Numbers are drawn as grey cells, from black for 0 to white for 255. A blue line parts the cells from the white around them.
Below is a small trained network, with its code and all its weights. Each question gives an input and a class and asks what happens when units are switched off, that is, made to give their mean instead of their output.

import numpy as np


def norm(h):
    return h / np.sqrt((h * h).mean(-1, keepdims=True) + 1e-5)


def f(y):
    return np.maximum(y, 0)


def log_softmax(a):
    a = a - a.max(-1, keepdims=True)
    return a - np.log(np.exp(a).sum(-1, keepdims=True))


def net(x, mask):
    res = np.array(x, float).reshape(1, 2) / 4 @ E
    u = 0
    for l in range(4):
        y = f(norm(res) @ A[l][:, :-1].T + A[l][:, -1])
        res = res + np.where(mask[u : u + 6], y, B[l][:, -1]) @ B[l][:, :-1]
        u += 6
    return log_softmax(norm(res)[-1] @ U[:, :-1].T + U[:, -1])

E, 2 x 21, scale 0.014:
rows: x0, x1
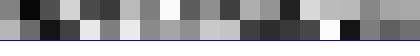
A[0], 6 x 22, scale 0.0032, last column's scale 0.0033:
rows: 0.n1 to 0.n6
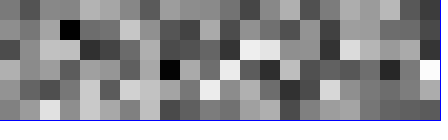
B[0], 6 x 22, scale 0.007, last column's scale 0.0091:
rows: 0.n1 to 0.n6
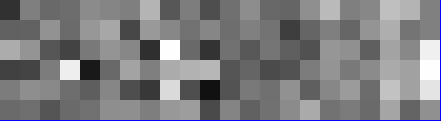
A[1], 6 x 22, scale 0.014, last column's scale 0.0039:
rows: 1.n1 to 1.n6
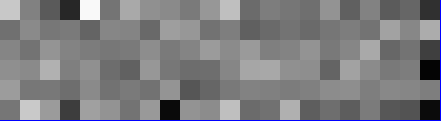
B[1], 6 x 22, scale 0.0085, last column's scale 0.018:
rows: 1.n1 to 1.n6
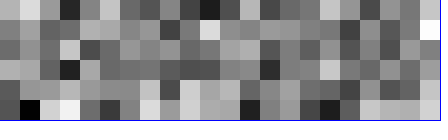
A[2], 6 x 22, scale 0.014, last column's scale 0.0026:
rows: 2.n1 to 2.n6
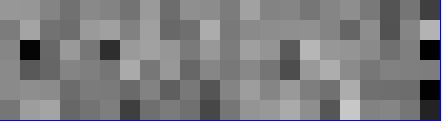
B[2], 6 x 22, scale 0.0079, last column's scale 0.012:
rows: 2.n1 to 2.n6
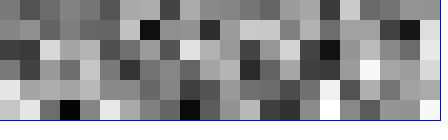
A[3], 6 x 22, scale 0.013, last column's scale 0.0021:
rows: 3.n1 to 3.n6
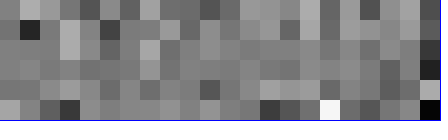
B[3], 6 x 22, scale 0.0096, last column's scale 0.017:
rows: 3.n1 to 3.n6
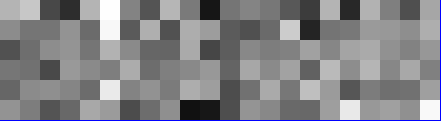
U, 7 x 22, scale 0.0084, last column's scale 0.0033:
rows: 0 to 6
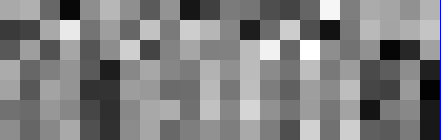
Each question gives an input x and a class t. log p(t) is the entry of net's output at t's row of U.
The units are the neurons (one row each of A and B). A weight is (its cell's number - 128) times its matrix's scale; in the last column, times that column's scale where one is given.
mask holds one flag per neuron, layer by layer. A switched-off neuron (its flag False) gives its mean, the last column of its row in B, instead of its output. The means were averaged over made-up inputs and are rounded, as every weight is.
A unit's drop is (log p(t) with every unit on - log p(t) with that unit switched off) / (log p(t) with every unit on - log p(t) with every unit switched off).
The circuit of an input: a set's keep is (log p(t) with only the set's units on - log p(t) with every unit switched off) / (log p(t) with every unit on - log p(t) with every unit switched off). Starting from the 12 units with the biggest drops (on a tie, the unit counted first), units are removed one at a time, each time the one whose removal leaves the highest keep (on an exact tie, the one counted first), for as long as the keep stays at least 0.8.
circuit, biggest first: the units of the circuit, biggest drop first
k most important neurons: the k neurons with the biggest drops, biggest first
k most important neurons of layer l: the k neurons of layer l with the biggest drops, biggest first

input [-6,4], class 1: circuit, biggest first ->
(1.n6)
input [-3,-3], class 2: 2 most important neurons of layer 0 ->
(0.n4; 0.n5)
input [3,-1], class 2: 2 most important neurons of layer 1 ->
(1.n6; 1.n5)
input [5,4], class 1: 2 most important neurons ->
(0.n5; 0.n3)
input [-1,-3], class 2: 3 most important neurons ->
(0.n3; 1.n2; 1.n1)
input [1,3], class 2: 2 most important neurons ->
(0.n5; 2.n2)
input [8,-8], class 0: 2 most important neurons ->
(1.n6; 2.n6)
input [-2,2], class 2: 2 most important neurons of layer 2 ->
(2.n2; 2.n6)
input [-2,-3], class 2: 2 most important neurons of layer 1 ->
(1.n2; 1.n1)
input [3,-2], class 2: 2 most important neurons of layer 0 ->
(0.n4; 0.n3)
